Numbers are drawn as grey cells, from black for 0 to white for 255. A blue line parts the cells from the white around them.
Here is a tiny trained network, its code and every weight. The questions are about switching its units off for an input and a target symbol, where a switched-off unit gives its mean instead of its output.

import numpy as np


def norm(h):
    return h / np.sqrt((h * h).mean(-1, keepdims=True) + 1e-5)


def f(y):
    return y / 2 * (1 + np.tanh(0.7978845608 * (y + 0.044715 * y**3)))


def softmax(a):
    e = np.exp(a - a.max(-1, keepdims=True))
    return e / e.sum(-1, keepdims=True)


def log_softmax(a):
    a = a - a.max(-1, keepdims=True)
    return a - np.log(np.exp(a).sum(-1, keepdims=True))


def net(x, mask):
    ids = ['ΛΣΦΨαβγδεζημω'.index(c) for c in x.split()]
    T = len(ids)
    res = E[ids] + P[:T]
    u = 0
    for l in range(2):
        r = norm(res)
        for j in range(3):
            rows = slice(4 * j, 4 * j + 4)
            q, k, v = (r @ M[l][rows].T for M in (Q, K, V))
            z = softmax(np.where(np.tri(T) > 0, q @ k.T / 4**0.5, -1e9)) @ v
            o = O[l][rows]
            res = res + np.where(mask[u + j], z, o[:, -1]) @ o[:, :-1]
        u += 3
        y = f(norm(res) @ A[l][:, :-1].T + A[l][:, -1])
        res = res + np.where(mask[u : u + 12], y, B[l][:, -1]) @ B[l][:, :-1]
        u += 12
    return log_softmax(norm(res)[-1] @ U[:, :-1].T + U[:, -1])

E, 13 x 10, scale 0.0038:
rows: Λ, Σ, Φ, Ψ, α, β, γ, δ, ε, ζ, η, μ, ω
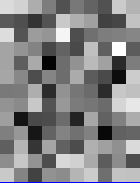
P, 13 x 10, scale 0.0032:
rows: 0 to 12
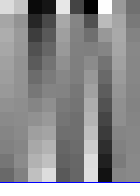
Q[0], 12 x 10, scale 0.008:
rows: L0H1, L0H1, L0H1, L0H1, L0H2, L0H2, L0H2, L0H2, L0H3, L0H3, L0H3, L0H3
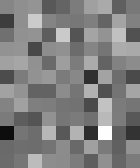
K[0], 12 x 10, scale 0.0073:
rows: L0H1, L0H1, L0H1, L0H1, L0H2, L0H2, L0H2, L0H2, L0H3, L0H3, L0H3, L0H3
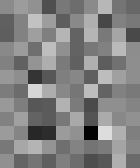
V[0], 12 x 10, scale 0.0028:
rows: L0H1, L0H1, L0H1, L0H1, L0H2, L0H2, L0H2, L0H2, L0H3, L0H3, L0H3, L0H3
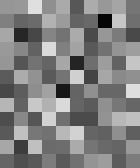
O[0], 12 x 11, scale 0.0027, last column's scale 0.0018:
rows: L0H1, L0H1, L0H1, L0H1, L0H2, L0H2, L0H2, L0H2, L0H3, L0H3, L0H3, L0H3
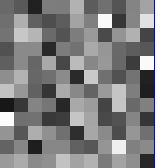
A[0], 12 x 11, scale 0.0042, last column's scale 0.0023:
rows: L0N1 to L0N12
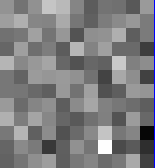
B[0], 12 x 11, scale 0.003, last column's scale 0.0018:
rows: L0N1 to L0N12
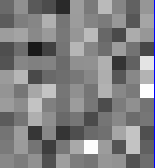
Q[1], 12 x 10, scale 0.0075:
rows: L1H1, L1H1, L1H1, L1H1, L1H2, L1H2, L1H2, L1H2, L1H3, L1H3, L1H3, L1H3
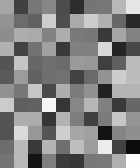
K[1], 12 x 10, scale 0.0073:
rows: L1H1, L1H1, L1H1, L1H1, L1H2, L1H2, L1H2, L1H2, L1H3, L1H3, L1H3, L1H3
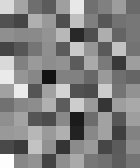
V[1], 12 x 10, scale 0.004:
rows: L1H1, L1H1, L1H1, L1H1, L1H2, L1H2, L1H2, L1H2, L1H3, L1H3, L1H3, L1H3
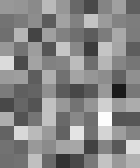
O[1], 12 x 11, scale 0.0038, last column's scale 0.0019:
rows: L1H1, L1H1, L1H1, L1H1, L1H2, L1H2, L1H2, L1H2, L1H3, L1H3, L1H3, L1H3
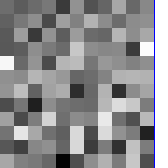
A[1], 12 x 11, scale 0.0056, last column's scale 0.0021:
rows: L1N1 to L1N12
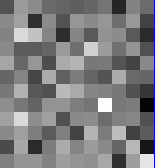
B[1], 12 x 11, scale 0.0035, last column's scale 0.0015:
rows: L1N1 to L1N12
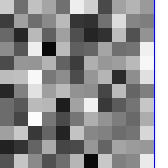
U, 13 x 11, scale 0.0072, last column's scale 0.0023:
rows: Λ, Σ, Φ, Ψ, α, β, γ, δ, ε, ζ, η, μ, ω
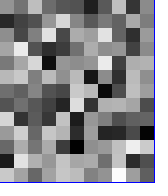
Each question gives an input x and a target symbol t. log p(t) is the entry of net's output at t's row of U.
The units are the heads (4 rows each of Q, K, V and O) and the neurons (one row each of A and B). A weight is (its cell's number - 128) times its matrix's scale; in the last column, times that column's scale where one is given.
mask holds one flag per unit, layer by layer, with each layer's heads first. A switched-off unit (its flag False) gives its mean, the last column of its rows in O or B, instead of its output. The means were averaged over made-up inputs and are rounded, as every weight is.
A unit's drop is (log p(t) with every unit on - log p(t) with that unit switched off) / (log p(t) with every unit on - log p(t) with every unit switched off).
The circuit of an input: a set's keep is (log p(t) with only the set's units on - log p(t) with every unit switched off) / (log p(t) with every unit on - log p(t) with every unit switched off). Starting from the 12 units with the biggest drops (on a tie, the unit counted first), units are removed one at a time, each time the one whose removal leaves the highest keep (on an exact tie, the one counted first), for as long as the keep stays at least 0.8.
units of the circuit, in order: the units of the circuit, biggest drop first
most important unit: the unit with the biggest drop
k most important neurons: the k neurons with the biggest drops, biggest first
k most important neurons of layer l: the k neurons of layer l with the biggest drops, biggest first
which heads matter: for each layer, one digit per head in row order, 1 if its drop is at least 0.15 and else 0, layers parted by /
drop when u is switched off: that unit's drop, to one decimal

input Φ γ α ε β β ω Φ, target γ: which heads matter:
010 / 001
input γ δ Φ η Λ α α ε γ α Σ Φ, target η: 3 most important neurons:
(L0N6 L0N1 L0N4)
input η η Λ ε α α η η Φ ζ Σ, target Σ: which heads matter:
001 / 000
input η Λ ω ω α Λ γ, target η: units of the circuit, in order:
(L1H2)
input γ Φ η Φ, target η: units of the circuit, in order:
(L1H2 L0H2)
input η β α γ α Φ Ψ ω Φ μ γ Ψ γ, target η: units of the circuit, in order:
(L0H2 L1H2)
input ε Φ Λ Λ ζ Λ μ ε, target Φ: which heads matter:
011 / 001
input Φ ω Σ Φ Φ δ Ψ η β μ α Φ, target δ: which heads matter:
010 / 001
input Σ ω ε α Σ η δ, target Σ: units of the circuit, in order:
(L1H3 L0H1 L1H2)
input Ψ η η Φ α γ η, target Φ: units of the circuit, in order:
(L0H3 L1H3)
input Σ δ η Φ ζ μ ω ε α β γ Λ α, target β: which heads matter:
111 / 001
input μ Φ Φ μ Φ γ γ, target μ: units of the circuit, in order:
(L1H3 L0H2)
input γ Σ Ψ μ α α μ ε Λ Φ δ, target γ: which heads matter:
010 / 001
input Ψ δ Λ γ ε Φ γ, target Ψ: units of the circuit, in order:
(L1H3 L1N10)
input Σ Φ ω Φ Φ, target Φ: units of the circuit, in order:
(L0H2)
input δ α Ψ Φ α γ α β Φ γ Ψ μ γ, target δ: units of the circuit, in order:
(L1H3 L0H2 L1H1)
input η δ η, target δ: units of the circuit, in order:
(L1H3 L1H2)
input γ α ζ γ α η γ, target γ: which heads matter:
001 / 001
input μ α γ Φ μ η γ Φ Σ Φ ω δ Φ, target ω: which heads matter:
010 / 111
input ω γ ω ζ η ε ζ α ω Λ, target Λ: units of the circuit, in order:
(L1N3)
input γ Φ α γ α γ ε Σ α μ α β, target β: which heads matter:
110 / 000
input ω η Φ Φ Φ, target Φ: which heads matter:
010 / 000
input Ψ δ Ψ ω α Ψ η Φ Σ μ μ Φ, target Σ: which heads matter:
010 / 001
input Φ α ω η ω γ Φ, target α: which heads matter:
110 / 100
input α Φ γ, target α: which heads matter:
010 / 100
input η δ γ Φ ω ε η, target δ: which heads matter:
101 / 011
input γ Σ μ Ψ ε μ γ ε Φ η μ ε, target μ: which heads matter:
000 / 001
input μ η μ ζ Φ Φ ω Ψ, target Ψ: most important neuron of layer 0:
(L0N7)
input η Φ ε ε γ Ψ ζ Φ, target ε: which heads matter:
110 / 001
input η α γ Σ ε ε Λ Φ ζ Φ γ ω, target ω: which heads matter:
010 / 000
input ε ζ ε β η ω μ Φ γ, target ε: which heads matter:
000 / 000
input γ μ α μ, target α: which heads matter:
111 / 101
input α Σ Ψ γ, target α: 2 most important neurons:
(L0N11 L1N12)
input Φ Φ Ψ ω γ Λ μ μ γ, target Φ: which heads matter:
000 / 000
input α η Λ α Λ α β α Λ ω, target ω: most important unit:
L0H3
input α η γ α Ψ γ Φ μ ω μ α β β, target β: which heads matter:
011 / 000
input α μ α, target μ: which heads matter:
100 / 001
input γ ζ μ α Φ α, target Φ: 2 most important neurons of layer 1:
(L1N8 L1N6)
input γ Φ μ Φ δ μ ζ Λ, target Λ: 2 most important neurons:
(L1N3 L0N5)
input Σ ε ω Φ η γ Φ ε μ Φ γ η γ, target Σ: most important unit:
L0H2
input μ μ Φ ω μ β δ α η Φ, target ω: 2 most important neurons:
(L0N6 L0N1)
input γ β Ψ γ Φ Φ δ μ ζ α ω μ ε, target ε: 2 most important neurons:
(L1N5 L1N8)
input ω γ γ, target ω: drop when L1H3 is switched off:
0.2
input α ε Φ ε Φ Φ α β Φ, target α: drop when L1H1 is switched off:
1.2
